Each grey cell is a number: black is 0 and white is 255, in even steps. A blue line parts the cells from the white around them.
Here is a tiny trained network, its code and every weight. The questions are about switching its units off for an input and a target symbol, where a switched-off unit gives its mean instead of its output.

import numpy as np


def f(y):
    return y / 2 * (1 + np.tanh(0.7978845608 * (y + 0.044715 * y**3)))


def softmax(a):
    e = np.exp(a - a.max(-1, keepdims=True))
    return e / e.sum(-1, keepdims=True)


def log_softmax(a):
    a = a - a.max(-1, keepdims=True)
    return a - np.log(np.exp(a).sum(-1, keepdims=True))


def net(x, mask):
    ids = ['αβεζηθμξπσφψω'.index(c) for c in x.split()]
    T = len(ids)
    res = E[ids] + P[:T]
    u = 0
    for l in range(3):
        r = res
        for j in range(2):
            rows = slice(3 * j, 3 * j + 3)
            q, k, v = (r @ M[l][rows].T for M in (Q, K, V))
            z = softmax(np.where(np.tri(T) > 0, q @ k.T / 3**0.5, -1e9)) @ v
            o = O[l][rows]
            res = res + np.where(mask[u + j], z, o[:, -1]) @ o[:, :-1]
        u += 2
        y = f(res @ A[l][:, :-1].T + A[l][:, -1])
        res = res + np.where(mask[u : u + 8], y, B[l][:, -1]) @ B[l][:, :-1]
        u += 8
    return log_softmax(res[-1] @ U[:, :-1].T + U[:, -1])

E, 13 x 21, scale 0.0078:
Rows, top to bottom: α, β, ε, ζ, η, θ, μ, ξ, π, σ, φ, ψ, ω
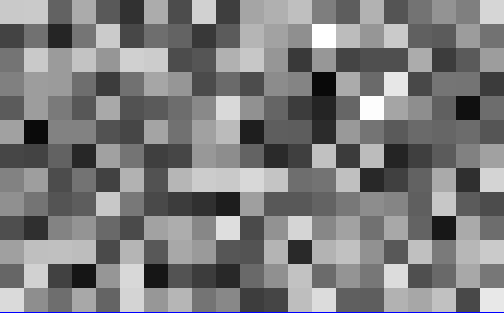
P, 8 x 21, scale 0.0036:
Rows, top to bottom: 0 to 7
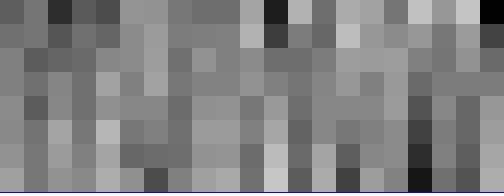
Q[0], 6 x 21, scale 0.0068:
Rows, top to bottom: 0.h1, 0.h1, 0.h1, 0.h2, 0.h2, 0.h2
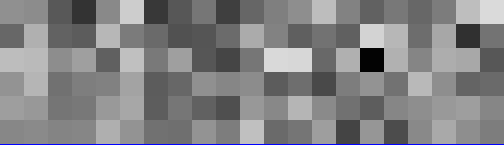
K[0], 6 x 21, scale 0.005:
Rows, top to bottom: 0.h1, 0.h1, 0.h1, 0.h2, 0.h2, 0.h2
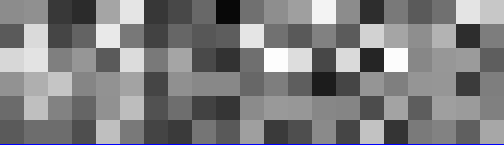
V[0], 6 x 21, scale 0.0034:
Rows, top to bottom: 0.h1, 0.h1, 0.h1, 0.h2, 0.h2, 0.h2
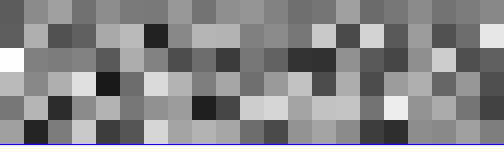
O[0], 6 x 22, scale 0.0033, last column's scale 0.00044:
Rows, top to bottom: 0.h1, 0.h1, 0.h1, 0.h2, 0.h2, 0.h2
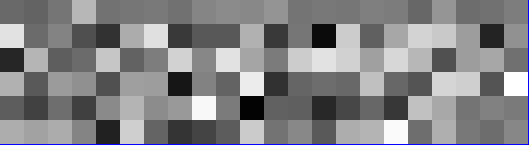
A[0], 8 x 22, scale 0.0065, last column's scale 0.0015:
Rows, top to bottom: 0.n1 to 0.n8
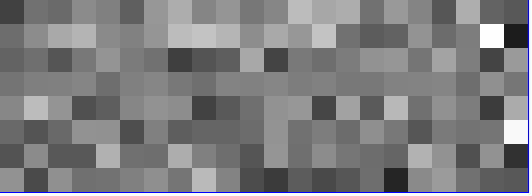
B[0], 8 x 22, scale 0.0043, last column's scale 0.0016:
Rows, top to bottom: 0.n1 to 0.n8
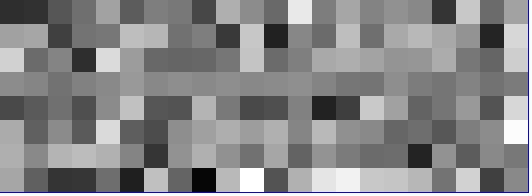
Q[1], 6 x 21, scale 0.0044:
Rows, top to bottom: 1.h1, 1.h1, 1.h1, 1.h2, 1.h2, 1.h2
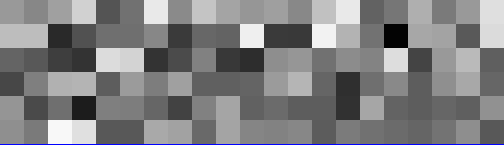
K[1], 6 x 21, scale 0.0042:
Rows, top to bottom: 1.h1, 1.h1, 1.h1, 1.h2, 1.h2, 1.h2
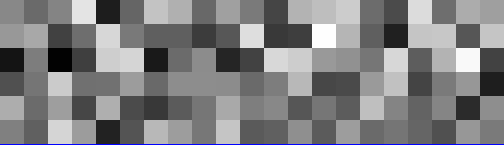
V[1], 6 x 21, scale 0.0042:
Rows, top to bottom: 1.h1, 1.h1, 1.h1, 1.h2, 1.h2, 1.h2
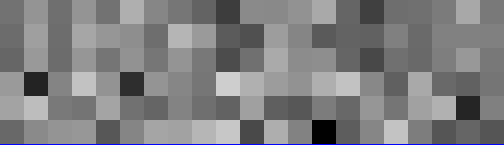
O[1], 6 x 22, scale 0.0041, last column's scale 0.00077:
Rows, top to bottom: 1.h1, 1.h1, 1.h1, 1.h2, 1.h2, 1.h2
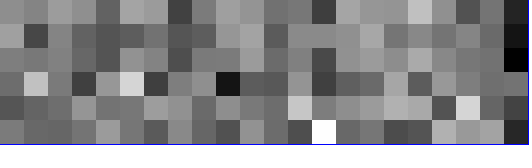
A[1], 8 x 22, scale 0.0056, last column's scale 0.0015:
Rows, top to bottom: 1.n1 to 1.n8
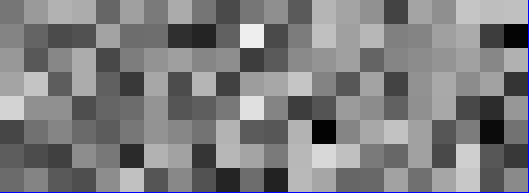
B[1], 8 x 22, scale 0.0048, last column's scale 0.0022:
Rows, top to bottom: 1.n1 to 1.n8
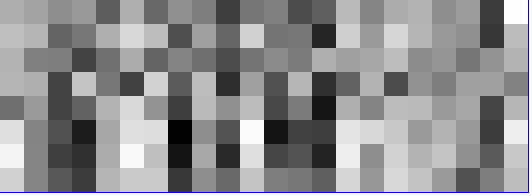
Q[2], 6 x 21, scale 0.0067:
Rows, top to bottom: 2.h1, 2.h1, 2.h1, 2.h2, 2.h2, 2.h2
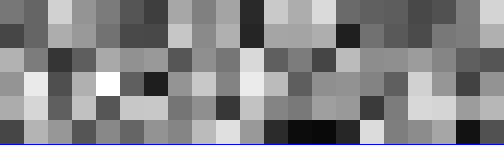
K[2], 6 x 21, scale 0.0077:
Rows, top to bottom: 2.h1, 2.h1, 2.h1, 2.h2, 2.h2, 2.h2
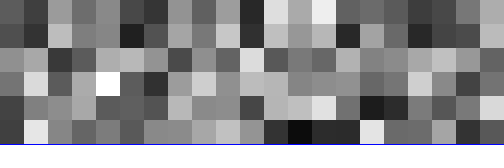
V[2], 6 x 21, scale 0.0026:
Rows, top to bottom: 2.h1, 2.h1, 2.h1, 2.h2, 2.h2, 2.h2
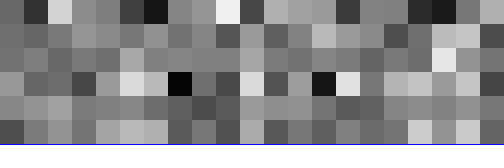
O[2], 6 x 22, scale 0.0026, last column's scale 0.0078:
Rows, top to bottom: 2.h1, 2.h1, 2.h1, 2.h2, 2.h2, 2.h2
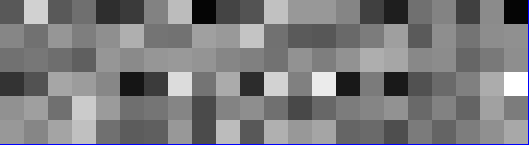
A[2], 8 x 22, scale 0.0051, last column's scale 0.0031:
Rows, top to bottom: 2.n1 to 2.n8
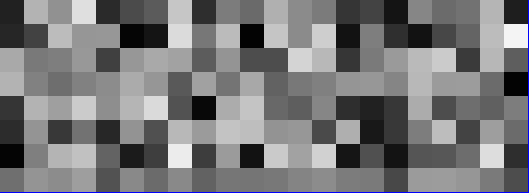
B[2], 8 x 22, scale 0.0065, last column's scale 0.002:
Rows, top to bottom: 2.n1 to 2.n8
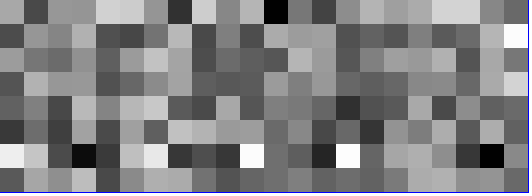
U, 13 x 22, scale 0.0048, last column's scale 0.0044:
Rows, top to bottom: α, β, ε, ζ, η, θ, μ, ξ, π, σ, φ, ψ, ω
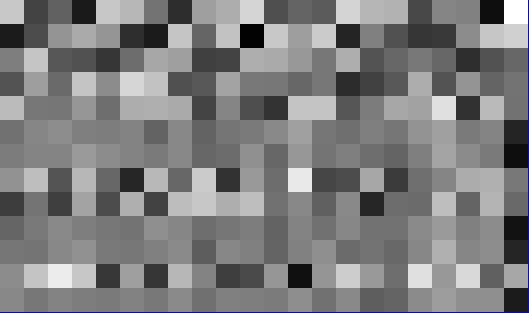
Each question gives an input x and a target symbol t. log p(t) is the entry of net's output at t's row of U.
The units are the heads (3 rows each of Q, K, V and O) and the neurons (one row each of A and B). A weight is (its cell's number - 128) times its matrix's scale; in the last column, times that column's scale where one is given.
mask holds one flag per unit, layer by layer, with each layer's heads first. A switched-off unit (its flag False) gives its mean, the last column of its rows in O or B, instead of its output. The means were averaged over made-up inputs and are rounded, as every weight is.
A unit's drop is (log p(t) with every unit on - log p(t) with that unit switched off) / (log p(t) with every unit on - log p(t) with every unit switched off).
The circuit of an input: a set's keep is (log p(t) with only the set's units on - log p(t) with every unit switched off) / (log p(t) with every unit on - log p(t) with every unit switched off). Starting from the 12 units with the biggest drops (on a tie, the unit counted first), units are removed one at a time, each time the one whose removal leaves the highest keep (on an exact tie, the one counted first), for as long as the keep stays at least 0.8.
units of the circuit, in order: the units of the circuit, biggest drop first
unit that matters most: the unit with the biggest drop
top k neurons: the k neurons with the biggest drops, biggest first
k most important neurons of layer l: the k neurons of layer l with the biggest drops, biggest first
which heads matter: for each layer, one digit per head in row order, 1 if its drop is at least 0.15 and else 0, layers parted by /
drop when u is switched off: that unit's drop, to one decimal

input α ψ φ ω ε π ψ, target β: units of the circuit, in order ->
(0.h2 0.n2 1.n7 2.n2)
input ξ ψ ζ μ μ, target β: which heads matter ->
11 / 10 / 01
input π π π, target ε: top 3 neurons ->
(2.n7 0.n7 0.n2)
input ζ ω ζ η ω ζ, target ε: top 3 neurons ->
(2.n7 1.n7 0.n2)
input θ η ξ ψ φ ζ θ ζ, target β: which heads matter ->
01 / 11 / 00
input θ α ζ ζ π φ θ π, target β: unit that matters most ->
0.h2
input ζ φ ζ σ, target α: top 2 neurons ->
(1.n7 0.n1)
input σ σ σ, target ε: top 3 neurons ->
(2.n7 0.n2 2.n2)
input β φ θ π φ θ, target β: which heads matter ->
10 / 00 / 01
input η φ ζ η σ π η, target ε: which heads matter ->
01 / 10 / 10
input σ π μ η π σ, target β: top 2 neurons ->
(0.n1 1.n7)
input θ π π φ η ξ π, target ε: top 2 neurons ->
(2.n7 1.n6)
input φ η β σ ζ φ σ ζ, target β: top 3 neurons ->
(0.n5 2.n2 1.n6)
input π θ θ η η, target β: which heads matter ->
10 / 10 / 00
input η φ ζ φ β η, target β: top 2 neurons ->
(2.n2 1.n7)
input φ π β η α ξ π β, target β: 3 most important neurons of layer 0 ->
(0.n1 0.n7 0.n8)
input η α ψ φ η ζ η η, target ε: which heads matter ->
01 / 00 / 00
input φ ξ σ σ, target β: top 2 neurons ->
(2.n2 0.n1)
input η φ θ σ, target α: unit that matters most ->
0.n1
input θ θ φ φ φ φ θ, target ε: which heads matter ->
11 / 00 / 10
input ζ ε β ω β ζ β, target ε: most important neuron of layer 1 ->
(1.n6)
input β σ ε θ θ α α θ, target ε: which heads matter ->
10 / 00 / 10
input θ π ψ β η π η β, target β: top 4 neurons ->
(1.n7 0.n1 2.n2 0.n7)
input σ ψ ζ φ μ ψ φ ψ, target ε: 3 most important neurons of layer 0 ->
(0.n2 0.n7 0.n8)
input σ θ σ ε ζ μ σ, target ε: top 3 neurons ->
(2.n7 2.n2 0.n8)
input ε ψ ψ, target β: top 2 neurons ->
(2.n2 0.n7)
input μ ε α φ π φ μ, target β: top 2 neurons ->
(0.n8 2.n2)
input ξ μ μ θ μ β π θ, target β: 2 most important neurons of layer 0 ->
(0.n8 0.n2)
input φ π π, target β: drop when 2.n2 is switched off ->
0.2
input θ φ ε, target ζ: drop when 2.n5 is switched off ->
0.8
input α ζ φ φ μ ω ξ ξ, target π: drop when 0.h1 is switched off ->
0.1
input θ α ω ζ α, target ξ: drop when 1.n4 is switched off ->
0.8
